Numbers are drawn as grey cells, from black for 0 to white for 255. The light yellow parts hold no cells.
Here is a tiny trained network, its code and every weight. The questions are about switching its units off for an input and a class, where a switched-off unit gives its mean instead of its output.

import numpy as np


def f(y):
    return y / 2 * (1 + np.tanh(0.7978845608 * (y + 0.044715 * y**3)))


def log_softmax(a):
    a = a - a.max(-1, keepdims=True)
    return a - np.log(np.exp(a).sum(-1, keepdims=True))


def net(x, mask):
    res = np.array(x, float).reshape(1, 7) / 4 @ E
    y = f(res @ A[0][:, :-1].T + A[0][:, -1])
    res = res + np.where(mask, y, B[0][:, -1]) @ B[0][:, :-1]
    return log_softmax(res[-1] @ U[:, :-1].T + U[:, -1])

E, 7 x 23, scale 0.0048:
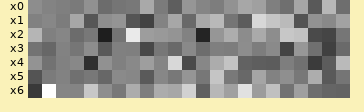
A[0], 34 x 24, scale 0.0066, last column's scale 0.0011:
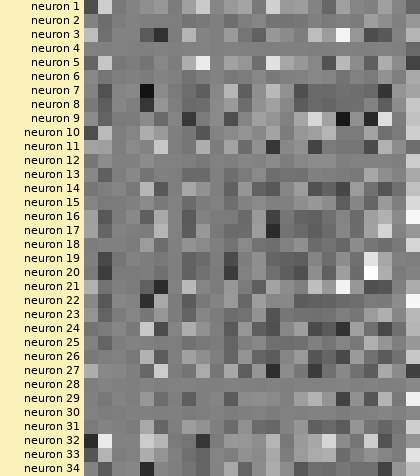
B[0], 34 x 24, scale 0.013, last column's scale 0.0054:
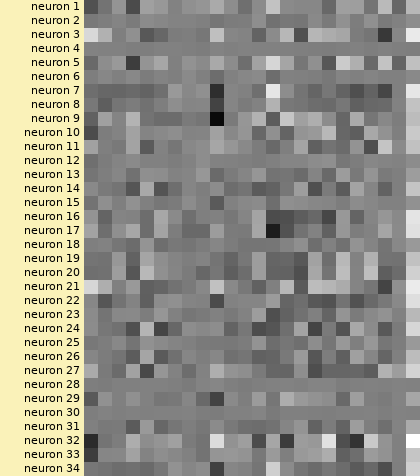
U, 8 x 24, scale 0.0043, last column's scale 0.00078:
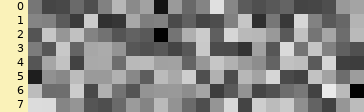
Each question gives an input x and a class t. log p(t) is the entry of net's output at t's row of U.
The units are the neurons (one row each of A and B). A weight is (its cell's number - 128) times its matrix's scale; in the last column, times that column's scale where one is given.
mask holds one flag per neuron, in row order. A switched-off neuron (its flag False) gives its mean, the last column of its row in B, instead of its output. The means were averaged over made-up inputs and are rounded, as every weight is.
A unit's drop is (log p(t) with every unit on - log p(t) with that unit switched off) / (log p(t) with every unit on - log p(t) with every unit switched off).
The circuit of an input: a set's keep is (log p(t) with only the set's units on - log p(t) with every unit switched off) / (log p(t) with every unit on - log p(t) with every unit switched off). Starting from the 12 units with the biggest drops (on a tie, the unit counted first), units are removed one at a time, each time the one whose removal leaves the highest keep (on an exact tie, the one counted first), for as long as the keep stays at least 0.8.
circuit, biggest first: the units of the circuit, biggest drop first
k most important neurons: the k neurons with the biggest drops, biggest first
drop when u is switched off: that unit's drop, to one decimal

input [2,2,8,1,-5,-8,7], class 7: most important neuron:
neuron 21
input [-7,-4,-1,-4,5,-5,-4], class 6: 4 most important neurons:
neuron 27; neuron 17; neuron 11; neuron 16
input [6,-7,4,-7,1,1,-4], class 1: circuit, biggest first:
neuron 24; neuron 14
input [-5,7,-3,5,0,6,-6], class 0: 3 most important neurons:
neuron 7; neuron 34; neuron 8
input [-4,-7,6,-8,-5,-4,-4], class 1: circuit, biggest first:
neuron 24; neuron 14
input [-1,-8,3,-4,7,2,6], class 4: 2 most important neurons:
neuron 5; neuron 1
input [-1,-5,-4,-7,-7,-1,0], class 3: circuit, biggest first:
neuron 20; neuron 19
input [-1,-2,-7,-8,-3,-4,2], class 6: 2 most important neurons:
neuron 11; neuron 27
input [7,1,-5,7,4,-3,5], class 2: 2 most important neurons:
neuron 9; neuron 29
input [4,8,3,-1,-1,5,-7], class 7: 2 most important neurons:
neuron 3; neuron 21
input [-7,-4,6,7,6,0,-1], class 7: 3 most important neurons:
neuron 21; neuron 3; neuron 16
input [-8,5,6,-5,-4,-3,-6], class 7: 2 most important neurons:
neuron 3; neuron 21
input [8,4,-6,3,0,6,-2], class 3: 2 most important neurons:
neuron 20; neuron 19
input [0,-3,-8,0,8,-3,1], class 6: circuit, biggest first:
neuron 27
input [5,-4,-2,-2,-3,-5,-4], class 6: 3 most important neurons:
neuron 11; neuron 27; neuron 17
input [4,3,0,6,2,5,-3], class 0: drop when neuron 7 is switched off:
0.1
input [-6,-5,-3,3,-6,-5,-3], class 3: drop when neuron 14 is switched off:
-0.1
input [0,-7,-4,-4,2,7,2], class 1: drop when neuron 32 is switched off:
0.2
